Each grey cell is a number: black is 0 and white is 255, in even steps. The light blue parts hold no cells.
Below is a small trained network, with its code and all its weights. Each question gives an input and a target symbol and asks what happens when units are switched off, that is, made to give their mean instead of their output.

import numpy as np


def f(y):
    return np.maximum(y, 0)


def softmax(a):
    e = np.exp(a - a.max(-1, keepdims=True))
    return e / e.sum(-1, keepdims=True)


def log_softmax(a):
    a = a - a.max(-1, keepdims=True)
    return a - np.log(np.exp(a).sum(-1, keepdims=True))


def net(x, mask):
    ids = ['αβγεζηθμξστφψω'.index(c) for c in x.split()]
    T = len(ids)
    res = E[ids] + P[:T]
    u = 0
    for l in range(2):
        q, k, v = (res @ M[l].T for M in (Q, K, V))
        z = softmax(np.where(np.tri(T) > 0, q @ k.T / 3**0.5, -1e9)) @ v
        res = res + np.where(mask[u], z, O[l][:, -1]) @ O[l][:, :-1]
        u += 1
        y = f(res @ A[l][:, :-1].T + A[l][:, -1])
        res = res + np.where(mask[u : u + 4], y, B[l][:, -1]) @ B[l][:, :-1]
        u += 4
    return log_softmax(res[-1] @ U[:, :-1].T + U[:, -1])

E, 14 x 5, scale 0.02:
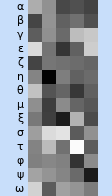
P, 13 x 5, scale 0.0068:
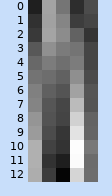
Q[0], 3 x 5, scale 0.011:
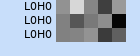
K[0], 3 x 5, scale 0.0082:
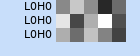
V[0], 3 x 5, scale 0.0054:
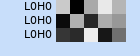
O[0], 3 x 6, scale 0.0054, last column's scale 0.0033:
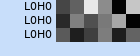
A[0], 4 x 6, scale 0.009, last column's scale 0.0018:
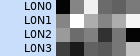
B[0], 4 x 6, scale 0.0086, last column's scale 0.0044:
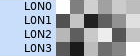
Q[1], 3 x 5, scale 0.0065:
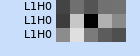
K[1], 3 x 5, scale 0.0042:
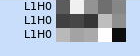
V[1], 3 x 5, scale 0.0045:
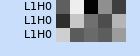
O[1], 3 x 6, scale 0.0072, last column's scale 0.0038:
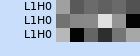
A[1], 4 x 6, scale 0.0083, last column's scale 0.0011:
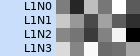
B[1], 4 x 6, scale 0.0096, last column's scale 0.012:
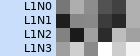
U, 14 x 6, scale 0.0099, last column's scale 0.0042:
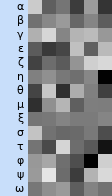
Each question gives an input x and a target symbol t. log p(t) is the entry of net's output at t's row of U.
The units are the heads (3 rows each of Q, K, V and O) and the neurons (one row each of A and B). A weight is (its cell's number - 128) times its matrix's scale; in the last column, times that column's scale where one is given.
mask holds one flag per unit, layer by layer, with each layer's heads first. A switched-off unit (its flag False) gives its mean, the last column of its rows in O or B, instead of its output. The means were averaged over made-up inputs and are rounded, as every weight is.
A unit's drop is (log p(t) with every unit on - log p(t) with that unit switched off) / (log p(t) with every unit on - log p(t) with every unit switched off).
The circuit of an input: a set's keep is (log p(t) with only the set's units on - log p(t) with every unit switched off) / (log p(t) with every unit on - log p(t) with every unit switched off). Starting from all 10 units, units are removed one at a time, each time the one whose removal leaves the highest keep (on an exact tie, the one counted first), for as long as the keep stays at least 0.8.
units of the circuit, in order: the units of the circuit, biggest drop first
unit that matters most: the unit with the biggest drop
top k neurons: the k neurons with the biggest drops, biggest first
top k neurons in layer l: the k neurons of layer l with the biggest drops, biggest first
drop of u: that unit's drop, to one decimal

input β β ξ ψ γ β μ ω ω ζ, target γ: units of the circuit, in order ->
(L0H0 L0N0 L1N3)
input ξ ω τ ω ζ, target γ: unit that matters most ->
L0N0
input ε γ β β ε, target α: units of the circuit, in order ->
(L1N2 L0H0)
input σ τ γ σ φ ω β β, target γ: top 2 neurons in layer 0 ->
(L0N0 L0N1)
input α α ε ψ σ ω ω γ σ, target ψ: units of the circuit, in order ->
(L0N1 L0H0)
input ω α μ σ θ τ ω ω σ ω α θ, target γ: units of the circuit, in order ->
(L1N3 L0H0 L0N2)
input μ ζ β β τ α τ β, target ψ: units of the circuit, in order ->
(L0H0 L0N0 L0N1)
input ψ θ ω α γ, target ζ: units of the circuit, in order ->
(L1N2 L0H0 L0N1)
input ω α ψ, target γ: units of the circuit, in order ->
(L1N3 L0N0)
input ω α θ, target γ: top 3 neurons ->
(L1N3 L0N2 L0N1)
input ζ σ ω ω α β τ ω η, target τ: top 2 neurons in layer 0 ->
(L0N3 L0N1)
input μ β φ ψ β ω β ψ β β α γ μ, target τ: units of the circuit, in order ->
(L0N3 L0H0)
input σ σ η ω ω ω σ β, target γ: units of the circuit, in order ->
(L0N0 L0H0 L1N3 L0N1)
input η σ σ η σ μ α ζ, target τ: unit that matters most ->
L0N3
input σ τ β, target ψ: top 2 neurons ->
(L0N0 L1N3)
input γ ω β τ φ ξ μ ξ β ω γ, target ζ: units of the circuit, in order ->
(L1N2 L0H0)
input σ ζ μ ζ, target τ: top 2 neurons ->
(L0N3 L1N3)
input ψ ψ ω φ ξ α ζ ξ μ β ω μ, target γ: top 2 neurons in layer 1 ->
(L1N3 L1N1)
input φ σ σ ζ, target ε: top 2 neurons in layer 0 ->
(L0N1 L0N0)
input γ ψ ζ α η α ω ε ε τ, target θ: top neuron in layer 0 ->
(L0N1)
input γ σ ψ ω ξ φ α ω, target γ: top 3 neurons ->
(L1N3 L0N1 L1N2)
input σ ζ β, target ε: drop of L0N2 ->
-0.1
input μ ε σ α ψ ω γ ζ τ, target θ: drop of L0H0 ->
0.6
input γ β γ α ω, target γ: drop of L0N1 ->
0.2
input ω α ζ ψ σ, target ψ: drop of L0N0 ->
0.0
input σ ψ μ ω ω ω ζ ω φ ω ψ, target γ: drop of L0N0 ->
0.2
